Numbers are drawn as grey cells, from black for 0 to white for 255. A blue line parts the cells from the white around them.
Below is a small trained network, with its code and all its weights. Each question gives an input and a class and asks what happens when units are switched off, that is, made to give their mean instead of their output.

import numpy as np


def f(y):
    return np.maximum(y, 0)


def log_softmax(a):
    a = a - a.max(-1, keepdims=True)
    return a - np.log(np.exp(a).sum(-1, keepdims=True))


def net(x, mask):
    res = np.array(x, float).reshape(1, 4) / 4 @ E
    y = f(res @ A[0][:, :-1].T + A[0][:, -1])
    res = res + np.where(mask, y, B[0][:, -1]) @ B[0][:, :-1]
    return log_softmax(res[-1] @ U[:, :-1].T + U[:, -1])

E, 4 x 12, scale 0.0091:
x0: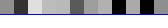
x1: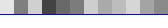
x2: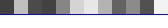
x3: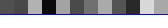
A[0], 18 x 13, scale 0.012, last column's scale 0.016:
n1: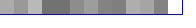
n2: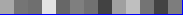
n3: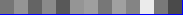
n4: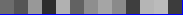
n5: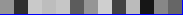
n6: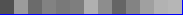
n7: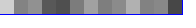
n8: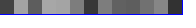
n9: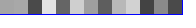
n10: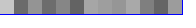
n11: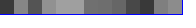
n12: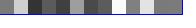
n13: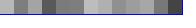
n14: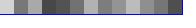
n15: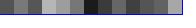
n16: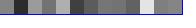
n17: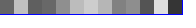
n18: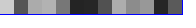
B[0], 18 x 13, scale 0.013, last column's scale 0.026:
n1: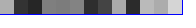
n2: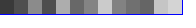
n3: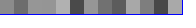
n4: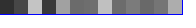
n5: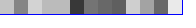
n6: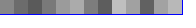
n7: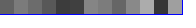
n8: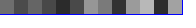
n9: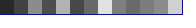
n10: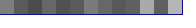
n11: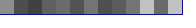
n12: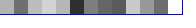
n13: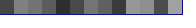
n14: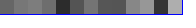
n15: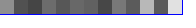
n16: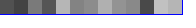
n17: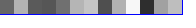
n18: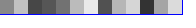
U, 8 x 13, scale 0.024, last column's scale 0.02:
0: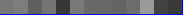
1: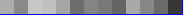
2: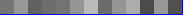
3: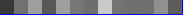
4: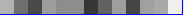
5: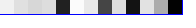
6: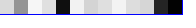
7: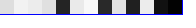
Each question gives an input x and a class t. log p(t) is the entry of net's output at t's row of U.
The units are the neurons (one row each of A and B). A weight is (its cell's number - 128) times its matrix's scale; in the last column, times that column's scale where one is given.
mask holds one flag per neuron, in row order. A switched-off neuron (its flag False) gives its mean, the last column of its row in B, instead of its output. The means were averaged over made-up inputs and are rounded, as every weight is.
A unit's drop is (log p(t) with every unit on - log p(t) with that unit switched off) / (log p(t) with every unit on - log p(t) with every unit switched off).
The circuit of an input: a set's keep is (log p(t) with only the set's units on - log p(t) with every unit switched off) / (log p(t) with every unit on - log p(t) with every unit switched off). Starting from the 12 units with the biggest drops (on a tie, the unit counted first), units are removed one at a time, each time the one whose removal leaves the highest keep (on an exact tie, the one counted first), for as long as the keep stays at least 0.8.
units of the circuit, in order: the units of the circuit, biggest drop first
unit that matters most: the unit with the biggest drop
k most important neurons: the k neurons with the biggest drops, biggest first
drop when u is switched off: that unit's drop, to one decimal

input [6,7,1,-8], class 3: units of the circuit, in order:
[n9]
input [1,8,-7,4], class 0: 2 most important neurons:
[n14, n10]
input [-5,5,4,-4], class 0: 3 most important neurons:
[n5, n1, n7]
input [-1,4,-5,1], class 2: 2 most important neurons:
[n18, n15]
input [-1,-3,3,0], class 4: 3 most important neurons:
[n18, n14, n13]
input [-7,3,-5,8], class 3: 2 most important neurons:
[n16, n4]
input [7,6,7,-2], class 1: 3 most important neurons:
[n5, n18, n15]
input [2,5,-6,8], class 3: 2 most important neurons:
[n16, n4]
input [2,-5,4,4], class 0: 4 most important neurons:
[n18, n2, n1, n9]
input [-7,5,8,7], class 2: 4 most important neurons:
[n17, n5, n6, n9]
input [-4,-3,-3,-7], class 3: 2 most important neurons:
[n2, n9]
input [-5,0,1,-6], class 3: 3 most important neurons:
[n9, n5, n2]
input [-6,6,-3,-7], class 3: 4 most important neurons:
[n9, n2, n5, n15]
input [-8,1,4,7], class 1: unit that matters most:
n12
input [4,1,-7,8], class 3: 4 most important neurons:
[n4, n16, n17, n6]
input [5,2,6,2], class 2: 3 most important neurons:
[n17, n12, n6]
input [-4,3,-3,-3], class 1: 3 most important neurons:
[n12, n15, n17]
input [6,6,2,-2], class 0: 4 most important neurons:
[n12, n10, n1, n14]
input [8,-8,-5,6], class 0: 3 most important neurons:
[n15, n12, n8]
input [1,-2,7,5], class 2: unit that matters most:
n17
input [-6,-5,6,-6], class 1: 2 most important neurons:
[n12, n18]
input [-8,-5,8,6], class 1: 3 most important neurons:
[n12, n18, n3]
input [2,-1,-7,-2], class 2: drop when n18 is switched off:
1.2
